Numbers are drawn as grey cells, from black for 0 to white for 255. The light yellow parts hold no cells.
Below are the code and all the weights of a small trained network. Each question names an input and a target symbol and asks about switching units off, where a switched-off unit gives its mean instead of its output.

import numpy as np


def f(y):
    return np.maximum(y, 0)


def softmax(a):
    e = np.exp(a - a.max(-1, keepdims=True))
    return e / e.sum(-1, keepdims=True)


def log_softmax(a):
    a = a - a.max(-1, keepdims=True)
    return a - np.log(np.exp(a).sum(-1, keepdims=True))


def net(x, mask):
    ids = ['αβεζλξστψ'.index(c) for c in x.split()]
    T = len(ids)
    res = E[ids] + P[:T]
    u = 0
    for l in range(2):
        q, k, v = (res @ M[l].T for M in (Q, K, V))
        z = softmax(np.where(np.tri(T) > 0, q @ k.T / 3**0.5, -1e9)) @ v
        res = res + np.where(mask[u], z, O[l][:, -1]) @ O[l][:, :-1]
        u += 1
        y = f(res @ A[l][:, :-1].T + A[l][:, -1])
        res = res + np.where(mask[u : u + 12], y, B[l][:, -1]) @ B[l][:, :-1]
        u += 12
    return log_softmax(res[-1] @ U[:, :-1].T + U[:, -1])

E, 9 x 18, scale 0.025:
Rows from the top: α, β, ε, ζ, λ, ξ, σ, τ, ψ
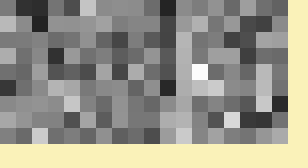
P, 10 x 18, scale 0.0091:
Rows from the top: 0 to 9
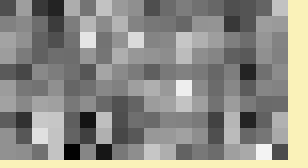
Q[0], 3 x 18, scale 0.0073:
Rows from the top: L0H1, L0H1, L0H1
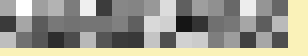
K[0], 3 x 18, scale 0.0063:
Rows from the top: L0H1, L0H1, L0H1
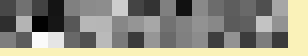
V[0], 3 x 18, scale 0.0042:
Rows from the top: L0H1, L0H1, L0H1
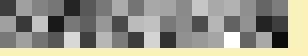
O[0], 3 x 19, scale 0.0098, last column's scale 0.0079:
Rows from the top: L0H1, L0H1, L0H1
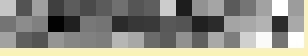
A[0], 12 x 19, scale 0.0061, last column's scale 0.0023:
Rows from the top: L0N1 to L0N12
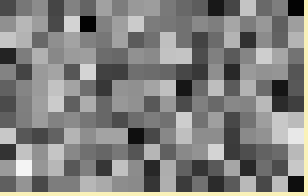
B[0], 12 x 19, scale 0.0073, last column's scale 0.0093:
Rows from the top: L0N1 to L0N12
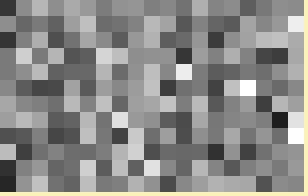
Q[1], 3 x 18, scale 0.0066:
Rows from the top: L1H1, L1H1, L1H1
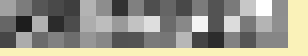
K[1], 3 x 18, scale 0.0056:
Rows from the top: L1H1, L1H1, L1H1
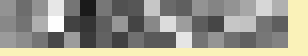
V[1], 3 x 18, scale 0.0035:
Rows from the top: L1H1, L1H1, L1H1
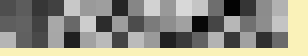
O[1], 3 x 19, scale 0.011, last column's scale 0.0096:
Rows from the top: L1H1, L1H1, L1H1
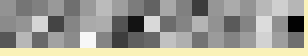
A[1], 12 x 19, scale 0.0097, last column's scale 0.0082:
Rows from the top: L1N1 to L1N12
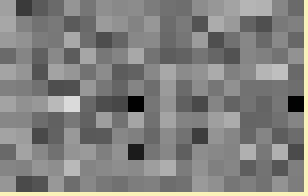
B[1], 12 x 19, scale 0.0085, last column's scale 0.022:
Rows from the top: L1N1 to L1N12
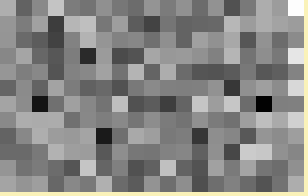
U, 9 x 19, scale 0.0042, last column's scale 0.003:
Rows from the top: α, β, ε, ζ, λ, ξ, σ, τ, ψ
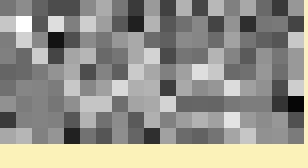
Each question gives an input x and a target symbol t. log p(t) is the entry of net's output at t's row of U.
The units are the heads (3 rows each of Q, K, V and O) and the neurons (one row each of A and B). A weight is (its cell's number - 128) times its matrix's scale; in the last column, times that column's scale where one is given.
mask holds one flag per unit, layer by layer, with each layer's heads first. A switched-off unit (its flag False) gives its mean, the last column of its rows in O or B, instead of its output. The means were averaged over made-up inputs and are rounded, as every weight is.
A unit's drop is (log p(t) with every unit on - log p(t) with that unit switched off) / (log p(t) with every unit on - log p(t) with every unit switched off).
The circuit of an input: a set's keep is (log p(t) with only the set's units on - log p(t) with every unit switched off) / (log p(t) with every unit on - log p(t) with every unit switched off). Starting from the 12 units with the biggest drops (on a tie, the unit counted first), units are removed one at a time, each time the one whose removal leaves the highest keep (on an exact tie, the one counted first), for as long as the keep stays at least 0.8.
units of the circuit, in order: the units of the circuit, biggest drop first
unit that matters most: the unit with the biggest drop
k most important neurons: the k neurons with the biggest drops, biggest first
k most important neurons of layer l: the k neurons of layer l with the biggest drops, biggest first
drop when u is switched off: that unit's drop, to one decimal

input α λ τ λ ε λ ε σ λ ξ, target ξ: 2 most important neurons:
(L1N6; L0N9)
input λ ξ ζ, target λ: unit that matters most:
L1H1
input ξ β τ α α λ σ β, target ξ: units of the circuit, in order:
(L0H1; L1N6)
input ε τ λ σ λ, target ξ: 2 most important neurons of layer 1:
(L1N6; L1N4)
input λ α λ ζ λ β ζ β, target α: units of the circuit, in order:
(L0H1; L0N8; L1H1; L1N8)
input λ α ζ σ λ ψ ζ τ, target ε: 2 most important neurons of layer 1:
(L1N1; L1N8)
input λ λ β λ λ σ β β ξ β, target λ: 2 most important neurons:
(L0N9; L0N4)
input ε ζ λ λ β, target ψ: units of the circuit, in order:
(L1H1; L0H1)
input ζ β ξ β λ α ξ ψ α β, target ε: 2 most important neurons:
(L1N1; L0N11)
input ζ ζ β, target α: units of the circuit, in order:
(L0H1; L1H1; L1N8)
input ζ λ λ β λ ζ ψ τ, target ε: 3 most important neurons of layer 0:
(L0N3; L0N11; L0N4)
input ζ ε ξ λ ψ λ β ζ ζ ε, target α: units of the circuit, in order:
(L0H1; L0N5)
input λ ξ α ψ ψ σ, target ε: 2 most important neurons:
(L1N1; L0N3)
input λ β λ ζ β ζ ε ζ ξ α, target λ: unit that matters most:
L0H1
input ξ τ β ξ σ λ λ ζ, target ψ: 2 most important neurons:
(L0N9; L1N8)
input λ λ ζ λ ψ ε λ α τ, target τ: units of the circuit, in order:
(L0N11; L0N3)
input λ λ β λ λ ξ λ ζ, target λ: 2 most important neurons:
(L0N4; L0N9)
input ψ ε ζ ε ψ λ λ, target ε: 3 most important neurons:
(L1N1; L0N4; L1N3)
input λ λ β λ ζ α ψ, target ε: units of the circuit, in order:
(L1H1; L1N1; L0N8)
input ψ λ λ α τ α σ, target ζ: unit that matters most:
L1H1
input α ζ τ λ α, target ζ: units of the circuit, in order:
(L0H1; L1H1)
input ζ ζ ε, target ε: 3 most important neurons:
(L1N1; L0N5; L0N8)
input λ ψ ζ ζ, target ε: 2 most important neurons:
(L1N1; L0N3)
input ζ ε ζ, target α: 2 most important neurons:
(L1N8; L0N8)
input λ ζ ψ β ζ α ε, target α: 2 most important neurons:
(L1N8; L0N5)
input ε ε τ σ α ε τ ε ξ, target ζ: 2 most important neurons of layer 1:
(L1N4; L1N1)
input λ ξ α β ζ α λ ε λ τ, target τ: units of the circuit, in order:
(L0N11)
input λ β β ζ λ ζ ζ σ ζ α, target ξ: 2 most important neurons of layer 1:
(L1N6; L1N2)
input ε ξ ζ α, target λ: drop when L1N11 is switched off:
0.1
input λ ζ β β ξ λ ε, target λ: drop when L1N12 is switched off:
0.2
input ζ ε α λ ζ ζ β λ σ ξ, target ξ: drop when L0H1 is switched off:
0.3
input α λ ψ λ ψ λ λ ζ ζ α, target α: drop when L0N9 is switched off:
-0.1
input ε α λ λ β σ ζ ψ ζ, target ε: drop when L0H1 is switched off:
0.2
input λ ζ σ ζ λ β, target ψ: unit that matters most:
L0N9
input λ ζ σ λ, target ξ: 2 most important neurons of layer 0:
(L0N9; L0N7)
